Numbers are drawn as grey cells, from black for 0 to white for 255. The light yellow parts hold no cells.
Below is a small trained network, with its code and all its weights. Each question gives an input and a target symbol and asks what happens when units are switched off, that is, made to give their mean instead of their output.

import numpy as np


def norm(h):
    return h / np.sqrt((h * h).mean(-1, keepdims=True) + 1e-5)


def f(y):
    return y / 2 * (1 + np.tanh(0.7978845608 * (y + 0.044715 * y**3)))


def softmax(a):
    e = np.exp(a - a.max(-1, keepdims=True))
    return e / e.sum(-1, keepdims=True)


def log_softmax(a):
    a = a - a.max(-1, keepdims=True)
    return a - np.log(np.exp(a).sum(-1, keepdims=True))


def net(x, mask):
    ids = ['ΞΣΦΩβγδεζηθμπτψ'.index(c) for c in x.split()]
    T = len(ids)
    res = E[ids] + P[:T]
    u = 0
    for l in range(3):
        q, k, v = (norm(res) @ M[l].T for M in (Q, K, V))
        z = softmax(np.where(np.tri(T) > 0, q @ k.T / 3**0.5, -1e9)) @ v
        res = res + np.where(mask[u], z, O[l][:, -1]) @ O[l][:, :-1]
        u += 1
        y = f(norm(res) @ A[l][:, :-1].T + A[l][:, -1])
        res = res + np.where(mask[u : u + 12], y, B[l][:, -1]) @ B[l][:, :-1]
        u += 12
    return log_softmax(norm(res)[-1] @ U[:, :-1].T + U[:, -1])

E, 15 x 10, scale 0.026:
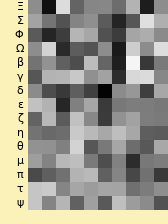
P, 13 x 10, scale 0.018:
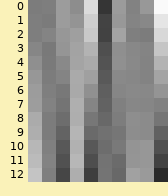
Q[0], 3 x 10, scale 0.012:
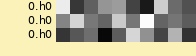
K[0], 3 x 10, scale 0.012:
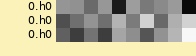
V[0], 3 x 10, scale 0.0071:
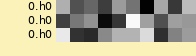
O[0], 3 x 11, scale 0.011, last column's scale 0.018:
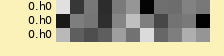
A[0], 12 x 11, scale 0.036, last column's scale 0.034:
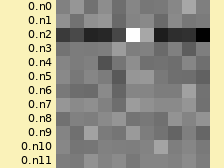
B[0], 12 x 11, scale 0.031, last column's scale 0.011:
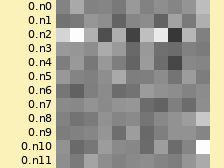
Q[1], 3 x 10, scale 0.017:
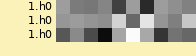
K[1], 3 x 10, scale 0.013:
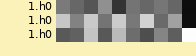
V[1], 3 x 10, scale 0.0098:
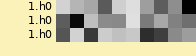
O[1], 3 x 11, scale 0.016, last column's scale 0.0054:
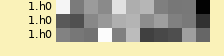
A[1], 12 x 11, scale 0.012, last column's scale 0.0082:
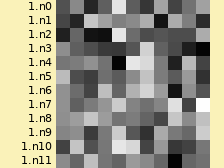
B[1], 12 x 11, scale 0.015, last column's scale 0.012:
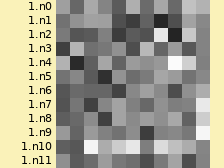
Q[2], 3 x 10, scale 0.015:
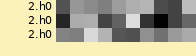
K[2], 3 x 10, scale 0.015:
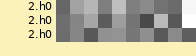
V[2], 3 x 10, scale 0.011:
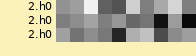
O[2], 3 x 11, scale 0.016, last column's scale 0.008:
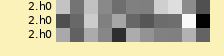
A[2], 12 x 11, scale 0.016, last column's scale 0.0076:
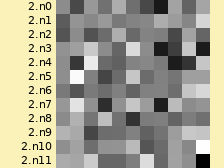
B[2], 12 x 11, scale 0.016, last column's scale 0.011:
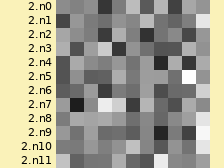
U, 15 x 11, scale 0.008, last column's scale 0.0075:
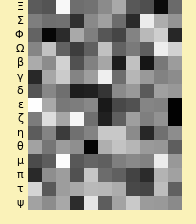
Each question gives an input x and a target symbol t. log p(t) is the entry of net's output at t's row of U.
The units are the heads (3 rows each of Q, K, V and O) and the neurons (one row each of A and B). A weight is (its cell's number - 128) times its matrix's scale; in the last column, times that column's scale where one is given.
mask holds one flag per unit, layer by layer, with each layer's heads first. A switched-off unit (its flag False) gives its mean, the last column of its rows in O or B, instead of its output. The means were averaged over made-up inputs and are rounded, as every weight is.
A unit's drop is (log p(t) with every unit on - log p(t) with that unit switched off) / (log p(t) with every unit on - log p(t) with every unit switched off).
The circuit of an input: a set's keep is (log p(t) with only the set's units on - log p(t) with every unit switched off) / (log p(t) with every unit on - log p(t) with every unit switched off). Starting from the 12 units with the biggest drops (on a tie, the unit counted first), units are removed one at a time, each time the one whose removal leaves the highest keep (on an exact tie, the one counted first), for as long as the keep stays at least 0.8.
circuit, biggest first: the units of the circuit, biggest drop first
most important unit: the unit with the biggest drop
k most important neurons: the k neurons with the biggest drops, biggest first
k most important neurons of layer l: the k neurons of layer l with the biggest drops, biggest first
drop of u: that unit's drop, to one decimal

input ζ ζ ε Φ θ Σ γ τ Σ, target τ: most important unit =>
1.h0
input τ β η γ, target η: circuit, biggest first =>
(2.h0; 0.h0)
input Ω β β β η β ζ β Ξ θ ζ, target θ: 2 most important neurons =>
(0.n1; 0.n7)
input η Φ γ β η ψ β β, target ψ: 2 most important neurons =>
(0.n8; 0.n0)
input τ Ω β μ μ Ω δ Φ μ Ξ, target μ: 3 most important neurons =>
(0.n1; 1.n8; 0.n10)
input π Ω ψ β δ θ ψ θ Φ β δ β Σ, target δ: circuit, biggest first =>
(1.h0; 0.n8)
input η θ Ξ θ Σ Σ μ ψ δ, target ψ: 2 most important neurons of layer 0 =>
(0.n8; 0.n0)
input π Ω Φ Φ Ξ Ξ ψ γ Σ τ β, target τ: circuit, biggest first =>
(1.h0; 0.n7)
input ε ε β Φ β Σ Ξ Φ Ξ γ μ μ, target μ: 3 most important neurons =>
(0.n1; 1.n8; 1.n1)
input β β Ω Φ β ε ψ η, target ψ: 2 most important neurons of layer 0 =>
(0.n8; 0.n0)
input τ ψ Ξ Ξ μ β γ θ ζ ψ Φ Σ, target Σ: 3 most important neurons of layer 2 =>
(2.n9; 2.n11; 2.n10)
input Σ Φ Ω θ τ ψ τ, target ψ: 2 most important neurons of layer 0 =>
(0.n0; 0.n8)
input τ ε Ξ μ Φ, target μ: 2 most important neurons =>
(0.n1; 0.n10)
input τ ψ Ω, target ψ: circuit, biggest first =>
(1.h0)
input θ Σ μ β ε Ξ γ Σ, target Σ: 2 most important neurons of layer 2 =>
(2.n9; 2.n10)
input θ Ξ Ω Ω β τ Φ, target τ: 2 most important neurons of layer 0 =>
(0.n7; 0.n10)
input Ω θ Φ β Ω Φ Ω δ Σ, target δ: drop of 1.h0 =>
0.7
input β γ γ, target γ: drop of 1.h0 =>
0.2
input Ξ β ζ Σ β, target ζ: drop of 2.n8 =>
0.2
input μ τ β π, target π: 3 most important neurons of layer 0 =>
(0.n0; 0.n10; 0.n1)
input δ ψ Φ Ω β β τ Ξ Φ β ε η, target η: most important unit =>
1.n6
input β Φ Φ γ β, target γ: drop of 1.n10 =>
0.3
